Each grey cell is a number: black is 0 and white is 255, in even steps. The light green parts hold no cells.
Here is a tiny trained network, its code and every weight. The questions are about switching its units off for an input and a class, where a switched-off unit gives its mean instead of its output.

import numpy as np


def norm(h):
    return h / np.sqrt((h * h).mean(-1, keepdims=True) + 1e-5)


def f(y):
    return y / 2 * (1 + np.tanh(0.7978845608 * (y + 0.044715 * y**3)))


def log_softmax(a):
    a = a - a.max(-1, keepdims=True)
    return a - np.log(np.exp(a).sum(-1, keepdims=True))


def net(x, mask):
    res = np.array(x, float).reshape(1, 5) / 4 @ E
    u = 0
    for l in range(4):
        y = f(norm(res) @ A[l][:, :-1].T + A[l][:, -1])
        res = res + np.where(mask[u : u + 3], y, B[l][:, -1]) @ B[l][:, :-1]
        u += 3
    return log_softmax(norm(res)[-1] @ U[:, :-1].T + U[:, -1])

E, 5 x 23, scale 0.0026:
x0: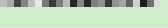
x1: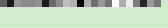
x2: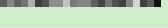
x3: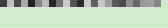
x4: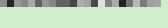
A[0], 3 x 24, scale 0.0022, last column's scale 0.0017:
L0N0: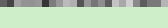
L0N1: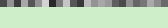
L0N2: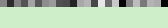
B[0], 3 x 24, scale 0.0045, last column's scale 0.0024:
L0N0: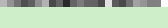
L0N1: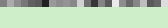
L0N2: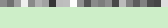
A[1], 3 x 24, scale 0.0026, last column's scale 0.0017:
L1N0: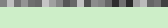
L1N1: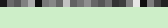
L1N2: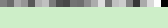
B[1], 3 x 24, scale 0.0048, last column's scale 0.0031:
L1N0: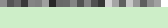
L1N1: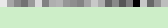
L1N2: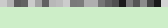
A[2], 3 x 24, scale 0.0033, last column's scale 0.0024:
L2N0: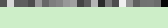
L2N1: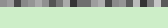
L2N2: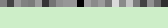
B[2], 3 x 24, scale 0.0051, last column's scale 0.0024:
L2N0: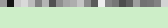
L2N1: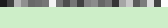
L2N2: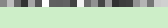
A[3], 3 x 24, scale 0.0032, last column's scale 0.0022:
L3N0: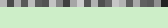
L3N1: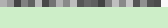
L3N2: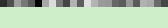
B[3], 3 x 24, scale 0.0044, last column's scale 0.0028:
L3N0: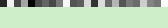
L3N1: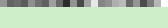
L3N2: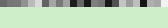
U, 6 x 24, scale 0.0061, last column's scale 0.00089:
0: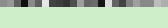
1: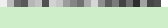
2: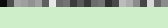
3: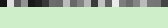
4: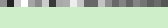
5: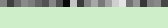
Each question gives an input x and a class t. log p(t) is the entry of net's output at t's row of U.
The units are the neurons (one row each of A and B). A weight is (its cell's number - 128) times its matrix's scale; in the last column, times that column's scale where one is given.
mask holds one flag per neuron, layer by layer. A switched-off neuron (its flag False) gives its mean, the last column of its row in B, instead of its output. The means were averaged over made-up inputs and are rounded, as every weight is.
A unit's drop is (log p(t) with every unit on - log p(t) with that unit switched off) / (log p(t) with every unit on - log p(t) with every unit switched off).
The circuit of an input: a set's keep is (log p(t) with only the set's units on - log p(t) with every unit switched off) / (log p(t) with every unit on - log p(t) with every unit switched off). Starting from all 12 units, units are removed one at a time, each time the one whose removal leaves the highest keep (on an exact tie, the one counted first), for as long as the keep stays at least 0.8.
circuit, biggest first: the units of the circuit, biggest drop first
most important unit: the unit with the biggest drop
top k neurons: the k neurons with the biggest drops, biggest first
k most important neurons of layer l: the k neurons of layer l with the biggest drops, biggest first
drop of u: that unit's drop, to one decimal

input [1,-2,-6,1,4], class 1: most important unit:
L1N2
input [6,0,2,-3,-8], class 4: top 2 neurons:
(L2N0, L3N2)
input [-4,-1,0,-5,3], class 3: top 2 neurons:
(L3N0, L2N1)
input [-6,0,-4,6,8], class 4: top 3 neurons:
(L0N2, L2N1, L3N0)
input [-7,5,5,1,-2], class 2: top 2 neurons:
(L3N2, L1N0)
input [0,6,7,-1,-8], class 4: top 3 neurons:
(L2N0, L1N0, L1N2)
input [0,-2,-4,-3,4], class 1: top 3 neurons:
(L1N2, L2N0, L0N0)
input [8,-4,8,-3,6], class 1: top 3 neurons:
(L1N1, L3N2, L2N0)
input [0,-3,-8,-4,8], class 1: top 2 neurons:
(L1N2, L2N0)
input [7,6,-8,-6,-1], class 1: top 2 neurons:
(L1N2, L1N0)
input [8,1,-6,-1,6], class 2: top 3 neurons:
(L2N1, L1N1, L2N0)
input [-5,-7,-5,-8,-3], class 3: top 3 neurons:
(L3N0, L0N0, L2N2)
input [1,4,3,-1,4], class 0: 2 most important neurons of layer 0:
(L0N1, L0N0)
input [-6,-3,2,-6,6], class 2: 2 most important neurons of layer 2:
(L2N0, L2N2)
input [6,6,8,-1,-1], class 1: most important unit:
L1N1
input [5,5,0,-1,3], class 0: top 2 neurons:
(L2N2, L3N2)
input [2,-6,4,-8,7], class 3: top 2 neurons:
(L3N0, L0N0)
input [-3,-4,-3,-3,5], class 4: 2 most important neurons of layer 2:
(L2N1, L2N2)
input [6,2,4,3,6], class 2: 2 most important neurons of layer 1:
(L1N2, L1N0)
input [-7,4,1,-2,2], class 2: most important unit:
L3N2
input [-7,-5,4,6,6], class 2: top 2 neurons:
(L3N2, L0N0)
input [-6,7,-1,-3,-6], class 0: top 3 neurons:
(L2N2, L2N1, L0N2)
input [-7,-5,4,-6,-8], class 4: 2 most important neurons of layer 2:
(L2N0, L2N1)
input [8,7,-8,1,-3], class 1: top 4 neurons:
(L1N2, L1N0, L3N2, L2N2)
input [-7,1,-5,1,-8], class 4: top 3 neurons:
(L2N0, L2N1, L1N1)
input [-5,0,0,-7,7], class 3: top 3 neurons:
(L3N0, L2N1, L2N0)
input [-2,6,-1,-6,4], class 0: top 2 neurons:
(L2N2, L0N1)
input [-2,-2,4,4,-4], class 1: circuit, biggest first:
(L1N1)
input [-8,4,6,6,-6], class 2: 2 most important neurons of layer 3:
(L3N2, L3N0)
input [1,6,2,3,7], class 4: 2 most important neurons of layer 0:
(L0N2, L0N1)
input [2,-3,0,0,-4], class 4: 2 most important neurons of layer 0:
(L0N0, L0N1)
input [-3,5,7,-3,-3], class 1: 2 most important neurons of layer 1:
(L1N1, L1N0)
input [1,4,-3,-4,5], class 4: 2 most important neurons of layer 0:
(L0N2, L0N1)
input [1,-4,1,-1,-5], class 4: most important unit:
L2N0
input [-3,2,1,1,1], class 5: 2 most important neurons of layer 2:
(L2N1, L2N0)
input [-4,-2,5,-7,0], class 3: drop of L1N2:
0.1
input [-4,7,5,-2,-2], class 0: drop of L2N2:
0.6
